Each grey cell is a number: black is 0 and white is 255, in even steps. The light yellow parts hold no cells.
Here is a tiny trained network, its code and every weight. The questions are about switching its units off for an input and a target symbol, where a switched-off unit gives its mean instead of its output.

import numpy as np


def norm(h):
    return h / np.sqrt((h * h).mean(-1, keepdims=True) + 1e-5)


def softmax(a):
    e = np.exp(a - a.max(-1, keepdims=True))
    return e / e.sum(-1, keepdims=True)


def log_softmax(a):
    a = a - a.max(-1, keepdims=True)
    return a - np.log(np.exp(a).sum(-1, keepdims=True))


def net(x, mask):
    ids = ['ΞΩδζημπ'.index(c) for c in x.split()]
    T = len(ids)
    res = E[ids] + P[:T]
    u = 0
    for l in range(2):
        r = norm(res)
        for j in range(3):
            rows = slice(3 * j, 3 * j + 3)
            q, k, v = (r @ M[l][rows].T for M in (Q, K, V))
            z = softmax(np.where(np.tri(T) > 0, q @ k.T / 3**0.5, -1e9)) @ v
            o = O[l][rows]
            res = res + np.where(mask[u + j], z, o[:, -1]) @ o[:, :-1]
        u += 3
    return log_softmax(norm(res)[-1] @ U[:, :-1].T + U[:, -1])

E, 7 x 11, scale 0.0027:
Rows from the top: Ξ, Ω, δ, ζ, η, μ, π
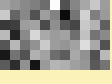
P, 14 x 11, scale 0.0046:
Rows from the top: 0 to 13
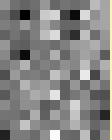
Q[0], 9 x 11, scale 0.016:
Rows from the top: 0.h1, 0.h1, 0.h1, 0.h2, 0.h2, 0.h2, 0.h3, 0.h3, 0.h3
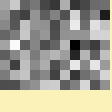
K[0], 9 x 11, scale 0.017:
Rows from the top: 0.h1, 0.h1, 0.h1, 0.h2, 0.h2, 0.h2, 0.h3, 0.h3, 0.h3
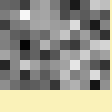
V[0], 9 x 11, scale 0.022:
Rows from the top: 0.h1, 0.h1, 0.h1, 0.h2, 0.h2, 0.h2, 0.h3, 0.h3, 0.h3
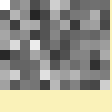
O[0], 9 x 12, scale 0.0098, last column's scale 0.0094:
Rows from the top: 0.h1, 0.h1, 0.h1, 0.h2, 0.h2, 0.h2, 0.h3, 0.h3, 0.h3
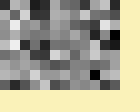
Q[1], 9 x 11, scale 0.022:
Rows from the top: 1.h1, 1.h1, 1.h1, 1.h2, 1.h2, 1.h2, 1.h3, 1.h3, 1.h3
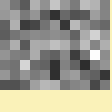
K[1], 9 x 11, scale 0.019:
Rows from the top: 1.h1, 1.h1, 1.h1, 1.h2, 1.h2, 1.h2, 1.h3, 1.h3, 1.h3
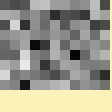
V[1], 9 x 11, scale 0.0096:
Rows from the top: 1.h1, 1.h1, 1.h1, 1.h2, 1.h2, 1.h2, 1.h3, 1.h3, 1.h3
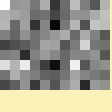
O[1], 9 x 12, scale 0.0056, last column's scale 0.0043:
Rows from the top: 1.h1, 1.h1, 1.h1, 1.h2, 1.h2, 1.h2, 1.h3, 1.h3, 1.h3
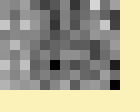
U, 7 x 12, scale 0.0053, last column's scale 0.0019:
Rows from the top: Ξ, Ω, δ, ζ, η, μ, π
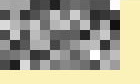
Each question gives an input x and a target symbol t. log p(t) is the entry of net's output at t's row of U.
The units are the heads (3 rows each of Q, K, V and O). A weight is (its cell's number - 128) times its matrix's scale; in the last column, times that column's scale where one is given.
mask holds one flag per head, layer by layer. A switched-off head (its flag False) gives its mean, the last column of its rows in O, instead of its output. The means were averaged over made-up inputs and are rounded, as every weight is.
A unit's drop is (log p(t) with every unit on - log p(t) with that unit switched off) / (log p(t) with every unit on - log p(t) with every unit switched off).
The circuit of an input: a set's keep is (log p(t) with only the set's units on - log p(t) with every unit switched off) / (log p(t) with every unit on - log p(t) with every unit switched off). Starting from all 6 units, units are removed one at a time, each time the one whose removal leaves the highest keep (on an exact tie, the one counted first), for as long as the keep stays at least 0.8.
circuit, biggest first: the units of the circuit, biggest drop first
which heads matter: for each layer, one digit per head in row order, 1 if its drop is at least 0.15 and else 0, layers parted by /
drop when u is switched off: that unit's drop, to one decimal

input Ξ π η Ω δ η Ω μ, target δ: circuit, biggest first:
(0.h1)
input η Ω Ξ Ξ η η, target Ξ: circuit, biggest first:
(0.h2, 0.h1)
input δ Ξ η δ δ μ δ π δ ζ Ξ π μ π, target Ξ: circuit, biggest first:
(0.h2, 0.h1)
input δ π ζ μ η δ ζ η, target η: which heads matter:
000 / 000
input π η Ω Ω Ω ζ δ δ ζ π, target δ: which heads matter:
100 / 000
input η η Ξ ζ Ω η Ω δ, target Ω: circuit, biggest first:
(0.h2, 0.h1)
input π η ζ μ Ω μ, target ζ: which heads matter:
100 / 000
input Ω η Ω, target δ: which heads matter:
001 / 000
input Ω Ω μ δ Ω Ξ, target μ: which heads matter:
010 / 000
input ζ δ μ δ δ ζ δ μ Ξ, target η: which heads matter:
100 / 000
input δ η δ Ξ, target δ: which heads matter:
000 / 000
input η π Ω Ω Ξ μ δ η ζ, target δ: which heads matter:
001 / 000
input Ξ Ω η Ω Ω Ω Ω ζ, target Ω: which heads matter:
010 / 000
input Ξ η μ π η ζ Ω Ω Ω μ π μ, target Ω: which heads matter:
010 / 000
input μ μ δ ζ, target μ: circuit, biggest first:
(0.h2)
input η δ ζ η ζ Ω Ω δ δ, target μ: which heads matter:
001 / 000
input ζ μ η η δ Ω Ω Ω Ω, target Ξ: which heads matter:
110 / 000
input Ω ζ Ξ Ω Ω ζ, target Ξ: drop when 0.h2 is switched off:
0.6
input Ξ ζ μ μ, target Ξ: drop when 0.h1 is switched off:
0.2
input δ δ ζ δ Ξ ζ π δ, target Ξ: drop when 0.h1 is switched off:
0.2
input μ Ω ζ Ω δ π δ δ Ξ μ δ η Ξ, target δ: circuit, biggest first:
(0.h3)
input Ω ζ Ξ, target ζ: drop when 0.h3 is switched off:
0.1
